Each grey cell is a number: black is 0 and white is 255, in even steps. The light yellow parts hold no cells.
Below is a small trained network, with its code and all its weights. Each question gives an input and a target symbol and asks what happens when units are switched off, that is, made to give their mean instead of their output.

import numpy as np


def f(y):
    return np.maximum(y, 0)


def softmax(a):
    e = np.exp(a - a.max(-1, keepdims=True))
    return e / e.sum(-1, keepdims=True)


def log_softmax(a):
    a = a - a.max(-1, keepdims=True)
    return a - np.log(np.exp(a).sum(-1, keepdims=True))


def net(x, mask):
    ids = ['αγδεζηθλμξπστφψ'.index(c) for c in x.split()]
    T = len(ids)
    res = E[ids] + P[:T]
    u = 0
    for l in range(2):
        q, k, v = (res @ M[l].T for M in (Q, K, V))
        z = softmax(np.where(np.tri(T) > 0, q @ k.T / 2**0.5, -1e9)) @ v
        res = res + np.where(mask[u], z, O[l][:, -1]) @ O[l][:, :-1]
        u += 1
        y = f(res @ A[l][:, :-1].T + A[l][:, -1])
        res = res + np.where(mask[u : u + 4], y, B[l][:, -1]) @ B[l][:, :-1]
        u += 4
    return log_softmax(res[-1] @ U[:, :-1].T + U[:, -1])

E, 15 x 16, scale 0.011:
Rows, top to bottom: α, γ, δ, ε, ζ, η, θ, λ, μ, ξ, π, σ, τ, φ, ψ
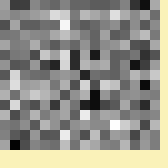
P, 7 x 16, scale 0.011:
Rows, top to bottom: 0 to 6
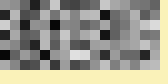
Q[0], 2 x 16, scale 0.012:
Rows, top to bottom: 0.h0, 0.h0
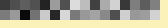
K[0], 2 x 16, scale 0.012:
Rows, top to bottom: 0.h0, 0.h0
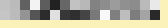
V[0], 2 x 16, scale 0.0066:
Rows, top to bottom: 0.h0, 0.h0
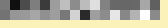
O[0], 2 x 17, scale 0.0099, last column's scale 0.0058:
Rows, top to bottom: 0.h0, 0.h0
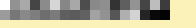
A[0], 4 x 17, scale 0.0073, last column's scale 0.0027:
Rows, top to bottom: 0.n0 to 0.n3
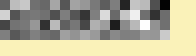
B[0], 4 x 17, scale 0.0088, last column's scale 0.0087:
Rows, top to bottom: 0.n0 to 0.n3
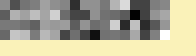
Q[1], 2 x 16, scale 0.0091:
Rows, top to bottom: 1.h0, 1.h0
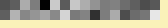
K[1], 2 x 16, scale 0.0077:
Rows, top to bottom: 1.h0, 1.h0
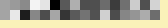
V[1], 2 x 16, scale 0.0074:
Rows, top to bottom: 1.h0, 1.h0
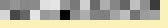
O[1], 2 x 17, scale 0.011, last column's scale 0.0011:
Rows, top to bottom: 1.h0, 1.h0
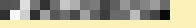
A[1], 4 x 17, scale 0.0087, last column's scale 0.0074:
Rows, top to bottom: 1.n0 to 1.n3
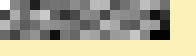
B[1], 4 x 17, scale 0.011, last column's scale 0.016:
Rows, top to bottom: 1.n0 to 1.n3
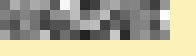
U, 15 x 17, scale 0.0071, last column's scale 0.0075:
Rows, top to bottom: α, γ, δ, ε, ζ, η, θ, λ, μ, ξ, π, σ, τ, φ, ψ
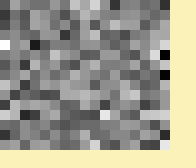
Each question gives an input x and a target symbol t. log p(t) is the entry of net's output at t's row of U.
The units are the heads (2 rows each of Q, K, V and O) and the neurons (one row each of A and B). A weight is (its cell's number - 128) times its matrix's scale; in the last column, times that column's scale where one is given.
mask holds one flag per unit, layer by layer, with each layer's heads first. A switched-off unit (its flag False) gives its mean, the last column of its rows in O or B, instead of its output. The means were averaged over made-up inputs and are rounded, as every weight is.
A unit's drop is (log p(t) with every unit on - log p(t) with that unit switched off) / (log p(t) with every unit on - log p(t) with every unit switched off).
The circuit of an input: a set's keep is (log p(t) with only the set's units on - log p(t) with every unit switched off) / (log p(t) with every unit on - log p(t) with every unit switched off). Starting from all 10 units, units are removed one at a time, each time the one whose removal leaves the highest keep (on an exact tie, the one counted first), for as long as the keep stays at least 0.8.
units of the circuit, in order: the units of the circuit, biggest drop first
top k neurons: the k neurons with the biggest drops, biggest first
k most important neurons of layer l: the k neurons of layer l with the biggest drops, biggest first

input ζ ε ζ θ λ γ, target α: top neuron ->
1.n1
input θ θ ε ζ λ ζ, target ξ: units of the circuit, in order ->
0.h0, 1.h0, 0.n2
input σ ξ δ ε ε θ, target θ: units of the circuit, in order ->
1.h0, 1.n1
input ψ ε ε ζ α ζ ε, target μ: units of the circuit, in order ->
1.n0, 0.h0
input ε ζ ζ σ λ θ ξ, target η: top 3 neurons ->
0.n1, 0.n2, 1.n2
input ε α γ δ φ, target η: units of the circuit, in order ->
1.h0, 0.n1, 0.h0
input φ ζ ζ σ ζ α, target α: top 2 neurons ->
1.n1, 0.n3
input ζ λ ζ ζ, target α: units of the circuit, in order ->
1.n1, 1.h0, 0.n3
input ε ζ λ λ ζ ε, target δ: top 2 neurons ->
0.n2, 1.n1
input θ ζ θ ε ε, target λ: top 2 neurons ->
1.n2, 1.n0
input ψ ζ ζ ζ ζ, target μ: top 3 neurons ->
1.n0, 0.n3, 1.n1
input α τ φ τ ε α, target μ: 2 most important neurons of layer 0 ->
0.n3, 0.n1
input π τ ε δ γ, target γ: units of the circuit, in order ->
1.n2, 1.h0, 0.h0
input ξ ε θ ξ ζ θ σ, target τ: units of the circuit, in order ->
1.h0, 0.h0, 1.n3
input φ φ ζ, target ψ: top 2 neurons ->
1.n2, 0.n1
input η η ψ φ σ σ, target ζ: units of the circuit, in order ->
0.h0
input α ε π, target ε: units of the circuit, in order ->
1.n2, 0.h0, 1.h0
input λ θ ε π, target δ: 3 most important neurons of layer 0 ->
0.n2, 0.n3, 0.n1
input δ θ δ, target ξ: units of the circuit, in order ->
1.n2, 1.h0
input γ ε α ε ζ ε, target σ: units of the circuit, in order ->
1.h0, 1.n2
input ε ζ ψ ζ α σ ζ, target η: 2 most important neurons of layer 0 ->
0.n1, 0.n2
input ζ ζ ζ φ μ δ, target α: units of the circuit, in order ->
1.h0, 1.n1, 0.h0
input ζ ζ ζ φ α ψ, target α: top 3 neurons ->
1.n1, 0.n3, 0.n2
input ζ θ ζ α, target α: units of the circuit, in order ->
1.n1, 1.h0, 0.n3
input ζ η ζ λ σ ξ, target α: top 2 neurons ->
1.n1, 0.n2
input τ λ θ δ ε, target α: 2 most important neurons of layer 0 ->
0.n1, 0.n3
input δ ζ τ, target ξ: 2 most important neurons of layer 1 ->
1.n2, 1.n0
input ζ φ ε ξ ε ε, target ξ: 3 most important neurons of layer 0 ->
0.n2, 0.n3, 0.n1
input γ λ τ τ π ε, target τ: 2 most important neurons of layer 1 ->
1.n3, 1.n1
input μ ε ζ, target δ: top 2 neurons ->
1.n1, 1.n2
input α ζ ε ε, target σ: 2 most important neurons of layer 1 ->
1.n2, 1.n1
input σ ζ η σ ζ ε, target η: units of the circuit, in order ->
1.h0, 1.n2
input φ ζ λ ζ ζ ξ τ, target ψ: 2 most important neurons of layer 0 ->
0.n1, 0.n3
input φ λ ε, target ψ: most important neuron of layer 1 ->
1.n2
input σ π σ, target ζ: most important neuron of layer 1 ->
1.n0
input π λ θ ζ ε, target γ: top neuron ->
1.n2
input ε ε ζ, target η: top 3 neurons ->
0.n1, 0.n2, 1.n2
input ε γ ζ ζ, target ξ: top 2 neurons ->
0.n2, 0.n1
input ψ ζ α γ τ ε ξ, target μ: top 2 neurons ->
1.n0, 0.n3
